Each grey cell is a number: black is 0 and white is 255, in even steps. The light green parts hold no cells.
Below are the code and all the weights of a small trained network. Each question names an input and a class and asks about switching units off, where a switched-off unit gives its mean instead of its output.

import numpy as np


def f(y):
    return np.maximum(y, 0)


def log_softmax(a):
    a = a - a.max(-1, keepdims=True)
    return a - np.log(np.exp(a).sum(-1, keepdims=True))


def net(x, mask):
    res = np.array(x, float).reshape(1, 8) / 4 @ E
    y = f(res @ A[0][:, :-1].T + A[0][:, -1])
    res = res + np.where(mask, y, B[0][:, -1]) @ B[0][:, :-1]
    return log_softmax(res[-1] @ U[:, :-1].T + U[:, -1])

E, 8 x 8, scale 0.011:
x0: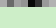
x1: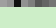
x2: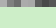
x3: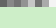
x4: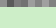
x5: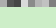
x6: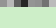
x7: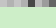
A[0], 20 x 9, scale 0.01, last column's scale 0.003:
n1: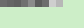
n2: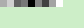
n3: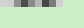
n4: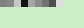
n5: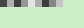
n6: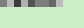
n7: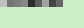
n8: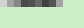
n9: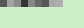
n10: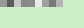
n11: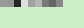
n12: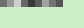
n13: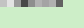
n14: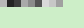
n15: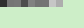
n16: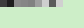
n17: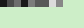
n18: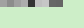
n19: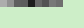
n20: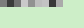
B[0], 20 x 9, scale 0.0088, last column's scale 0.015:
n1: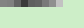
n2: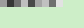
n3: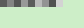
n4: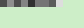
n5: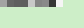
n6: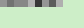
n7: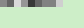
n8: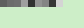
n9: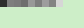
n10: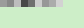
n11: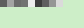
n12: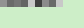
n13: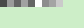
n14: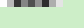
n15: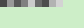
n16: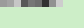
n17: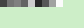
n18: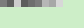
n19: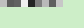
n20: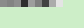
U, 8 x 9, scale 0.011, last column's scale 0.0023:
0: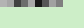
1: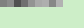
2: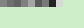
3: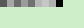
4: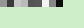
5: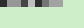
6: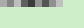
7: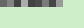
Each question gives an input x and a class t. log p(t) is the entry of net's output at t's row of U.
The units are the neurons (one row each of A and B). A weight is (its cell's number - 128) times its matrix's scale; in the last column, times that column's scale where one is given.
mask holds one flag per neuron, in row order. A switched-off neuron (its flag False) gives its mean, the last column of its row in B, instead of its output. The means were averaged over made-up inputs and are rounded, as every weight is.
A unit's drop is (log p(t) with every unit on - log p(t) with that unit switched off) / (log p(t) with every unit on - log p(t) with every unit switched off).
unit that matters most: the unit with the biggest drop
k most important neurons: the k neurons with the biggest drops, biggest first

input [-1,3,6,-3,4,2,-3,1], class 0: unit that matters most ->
n11
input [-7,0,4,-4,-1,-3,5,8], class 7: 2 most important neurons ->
[n4, n8]
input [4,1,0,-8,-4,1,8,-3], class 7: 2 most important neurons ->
[n18, n8]
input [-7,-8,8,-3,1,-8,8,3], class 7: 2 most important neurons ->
[n4, n8]
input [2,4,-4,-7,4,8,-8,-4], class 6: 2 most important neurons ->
[n7, n17]
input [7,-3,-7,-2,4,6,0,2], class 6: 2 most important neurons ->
[n14, n16]
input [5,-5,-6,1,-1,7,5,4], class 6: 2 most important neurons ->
[n14, n10]
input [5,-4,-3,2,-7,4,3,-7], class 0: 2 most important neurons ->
[n14, n18]
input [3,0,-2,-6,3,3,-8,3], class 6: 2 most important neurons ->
[n20, n16]
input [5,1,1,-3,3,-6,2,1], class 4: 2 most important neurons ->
[n2, n14]
